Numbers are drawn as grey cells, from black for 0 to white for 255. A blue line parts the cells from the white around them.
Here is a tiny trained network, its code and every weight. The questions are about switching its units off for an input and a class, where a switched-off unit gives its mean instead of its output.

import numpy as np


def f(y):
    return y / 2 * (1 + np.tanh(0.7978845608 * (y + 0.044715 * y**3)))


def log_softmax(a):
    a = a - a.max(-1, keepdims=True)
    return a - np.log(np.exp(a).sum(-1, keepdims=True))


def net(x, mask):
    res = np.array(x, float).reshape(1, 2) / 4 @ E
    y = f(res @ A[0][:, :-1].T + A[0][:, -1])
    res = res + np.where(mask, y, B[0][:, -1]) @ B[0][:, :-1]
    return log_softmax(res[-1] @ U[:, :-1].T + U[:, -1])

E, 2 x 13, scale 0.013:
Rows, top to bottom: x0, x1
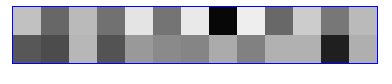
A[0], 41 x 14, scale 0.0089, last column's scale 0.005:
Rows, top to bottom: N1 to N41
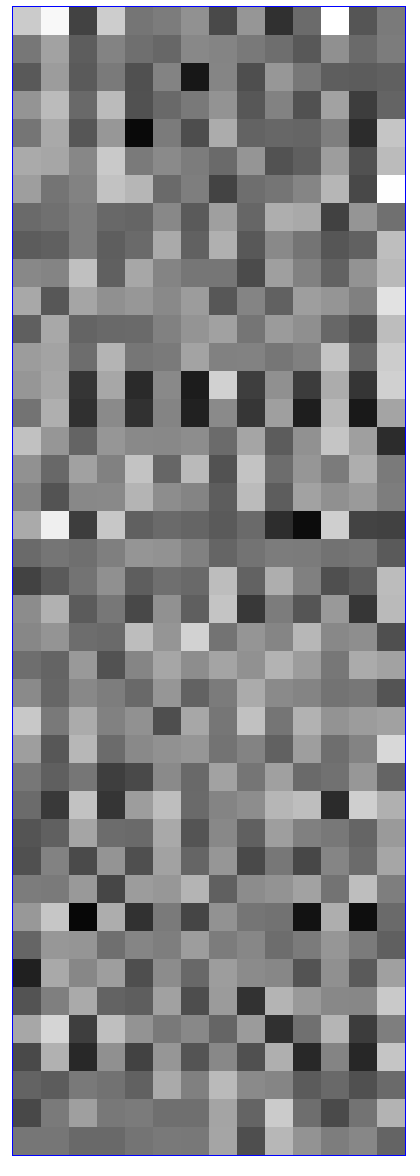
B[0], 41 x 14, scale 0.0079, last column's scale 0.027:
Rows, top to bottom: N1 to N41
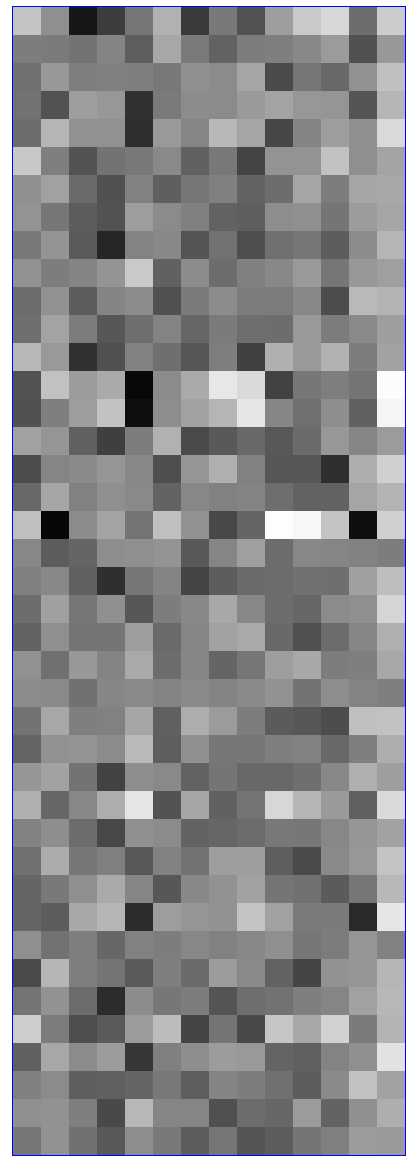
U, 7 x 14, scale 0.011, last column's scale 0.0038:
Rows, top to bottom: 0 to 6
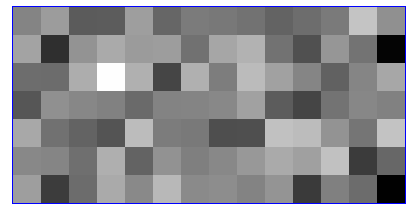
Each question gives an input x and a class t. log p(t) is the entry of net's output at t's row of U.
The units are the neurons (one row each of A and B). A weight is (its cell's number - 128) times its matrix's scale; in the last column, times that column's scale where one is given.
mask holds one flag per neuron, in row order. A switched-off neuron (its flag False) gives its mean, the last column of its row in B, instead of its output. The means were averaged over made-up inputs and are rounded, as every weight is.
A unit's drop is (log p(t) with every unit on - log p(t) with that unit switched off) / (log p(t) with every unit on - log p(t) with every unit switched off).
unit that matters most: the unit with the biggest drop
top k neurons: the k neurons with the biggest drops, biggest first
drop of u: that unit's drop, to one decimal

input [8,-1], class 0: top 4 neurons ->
N15; N33; N16; N19
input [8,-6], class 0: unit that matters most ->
N17
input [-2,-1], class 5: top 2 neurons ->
N17; N26
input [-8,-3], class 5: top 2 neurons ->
N19; N33
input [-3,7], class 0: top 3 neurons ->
N19; N1; N37
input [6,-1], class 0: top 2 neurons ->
N15; N33
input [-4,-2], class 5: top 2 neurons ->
N19; N17
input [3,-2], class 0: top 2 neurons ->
N19; N29
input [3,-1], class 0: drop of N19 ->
0.2
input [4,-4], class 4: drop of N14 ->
0.1
